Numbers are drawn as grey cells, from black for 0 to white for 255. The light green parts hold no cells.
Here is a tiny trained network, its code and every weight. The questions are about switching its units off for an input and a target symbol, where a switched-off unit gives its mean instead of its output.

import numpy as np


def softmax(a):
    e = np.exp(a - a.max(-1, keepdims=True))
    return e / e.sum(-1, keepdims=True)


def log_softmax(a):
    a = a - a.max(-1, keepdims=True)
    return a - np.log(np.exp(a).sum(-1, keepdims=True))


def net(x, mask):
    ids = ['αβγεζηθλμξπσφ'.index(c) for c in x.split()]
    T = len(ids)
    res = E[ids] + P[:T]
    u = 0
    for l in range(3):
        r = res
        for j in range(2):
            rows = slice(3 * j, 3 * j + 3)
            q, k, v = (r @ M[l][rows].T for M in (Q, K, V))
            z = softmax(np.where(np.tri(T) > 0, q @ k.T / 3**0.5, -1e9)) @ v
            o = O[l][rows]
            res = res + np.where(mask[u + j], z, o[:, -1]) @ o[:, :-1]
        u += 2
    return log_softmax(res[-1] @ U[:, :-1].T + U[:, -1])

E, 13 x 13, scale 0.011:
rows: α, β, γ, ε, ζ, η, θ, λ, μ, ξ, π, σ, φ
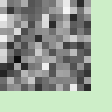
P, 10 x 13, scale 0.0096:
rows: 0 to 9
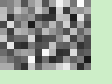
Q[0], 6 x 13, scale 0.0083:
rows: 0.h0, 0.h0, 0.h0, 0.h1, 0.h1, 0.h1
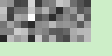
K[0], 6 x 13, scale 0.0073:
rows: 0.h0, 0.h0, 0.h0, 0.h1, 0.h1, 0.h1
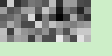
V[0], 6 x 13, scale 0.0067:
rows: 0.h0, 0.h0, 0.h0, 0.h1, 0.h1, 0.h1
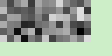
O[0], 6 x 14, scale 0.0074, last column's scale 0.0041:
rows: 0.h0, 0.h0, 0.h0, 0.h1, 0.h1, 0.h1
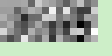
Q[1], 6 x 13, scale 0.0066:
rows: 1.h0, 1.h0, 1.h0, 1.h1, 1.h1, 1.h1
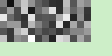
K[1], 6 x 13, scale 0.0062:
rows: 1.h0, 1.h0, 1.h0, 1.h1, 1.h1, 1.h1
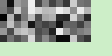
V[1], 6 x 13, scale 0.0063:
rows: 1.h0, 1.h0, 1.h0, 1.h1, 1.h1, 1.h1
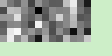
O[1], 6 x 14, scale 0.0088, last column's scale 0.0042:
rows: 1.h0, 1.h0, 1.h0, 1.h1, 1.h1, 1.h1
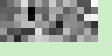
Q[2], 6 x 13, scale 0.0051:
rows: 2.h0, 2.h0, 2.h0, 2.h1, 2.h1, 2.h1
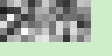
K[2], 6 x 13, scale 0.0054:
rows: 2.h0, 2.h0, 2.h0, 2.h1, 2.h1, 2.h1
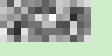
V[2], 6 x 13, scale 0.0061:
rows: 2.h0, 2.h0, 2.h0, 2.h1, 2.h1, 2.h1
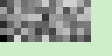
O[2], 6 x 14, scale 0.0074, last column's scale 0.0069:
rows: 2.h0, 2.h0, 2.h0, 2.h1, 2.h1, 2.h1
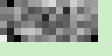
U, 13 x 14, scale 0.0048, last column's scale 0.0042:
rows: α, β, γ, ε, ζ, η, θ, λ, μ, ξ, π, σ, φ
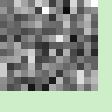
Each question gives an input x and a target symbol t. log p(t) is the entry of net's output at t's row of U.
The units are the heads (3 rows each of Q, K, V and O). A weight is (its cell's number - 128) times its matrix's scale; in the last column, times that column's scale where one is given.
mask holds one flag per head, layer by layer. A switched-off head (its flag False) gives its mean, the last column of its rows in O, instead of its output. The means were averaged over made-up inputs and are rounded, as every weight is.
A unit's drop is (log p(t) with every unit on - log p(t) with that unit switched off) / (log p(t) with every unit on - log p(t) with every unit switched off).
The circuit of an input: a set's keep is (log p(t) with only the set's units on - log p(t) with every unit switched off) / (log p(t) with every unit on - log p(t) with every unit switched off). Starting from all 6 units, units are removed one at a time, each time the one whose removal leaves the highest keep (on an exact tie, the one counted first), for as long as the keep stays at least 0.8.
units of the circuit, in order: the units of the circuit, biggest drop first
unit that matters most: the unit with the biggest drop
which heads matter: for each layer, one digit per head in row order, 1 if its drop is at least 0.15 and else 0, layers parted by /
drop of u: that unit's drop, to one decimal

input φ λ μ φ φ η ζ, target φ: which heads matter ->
00 / 10 / 00
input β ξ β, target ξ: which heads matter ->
01 / 00 / 01
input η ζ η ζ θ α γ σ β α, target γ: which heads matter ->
01 / 01 / 10
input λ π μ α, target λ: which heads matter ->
10 / 11 / 00
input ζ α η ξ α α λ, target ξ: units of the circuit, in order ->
(2.h1, 0.h1, 1.h1)
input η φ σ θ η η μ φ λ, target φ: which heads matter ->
10 / 10 / 00
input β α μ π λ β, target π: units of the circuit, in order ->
(0.h1, 1.h1)
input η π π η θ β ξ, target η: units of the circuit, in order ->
(1.h1, 0.h0)
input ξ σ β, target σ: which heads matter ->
11 / 10 / 10
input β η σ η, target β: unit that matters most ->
0.h0
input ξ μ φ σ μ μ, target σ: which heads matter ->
11 / 10 / 00
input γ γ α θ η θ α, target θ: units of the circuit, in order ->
(0.h1, 1.h1, 2.h1)
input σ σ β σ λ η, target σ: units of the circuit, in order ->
(0.h1, 0.h0, 1.h0)
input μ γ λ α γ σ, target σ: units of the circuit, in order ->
(0.h0, 1.h1, 1.h0)
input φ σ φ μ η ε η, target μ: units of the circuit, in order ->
(1.h0, 0.h1, 2.h0)
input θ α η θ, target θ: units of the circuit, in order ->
(1.h1, 1.h0, 2.h0, 0.h1)
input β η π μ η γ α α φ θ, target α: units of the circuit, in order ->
(0.h1, 1.h0, 0.h0)
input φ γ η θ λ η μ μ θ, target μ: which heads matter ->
00 / 10 / 10
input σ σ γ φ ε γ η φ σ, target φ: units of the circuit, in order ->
(1.h0)
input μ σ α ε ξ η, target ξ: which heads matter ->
00 / 00 / 01
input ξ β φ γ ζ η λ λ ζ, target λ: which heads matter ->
00 / 11 / 00
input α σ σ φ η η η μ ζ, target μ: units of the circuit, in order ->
(0.h0, 1.h0)
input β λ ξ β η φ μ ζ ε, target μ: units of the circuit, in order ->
(0.h1, 1.h0, 2.h0)
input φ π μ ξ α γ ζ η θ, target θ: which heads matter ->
11 / 01 / 00
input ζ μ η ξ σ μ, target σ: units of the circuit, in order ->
(0.h0, 1.h0, 0.h1)
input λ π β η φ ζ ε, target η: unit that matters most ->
1.h1
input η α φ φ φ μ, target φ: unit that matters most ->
1.h0
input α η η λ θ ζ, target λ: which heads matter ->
01 / 11 / 00
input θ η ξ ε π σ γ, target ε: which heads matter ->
01 / 11 / 10
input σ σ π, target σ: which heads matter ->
11 / 10 / 00
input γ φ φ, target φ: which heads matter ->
00 / 10 / 00
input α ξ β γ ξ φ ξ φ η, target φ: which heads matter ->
10 / 10 / 00
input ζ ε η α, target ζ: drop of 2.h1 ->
0.2
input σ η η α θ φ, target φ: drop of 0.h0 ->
0.1
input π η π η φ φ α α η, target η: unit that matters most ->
0.h0
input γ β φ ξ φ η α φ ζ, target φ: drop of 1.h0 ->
1.0
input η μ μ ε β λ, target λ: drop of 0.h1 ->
0.1
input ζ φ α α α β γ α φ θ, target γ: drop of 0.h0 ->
0.1
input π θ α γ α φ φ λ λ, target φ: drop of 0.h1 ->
0.0
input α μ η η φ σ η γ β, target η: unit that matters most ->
0.h1
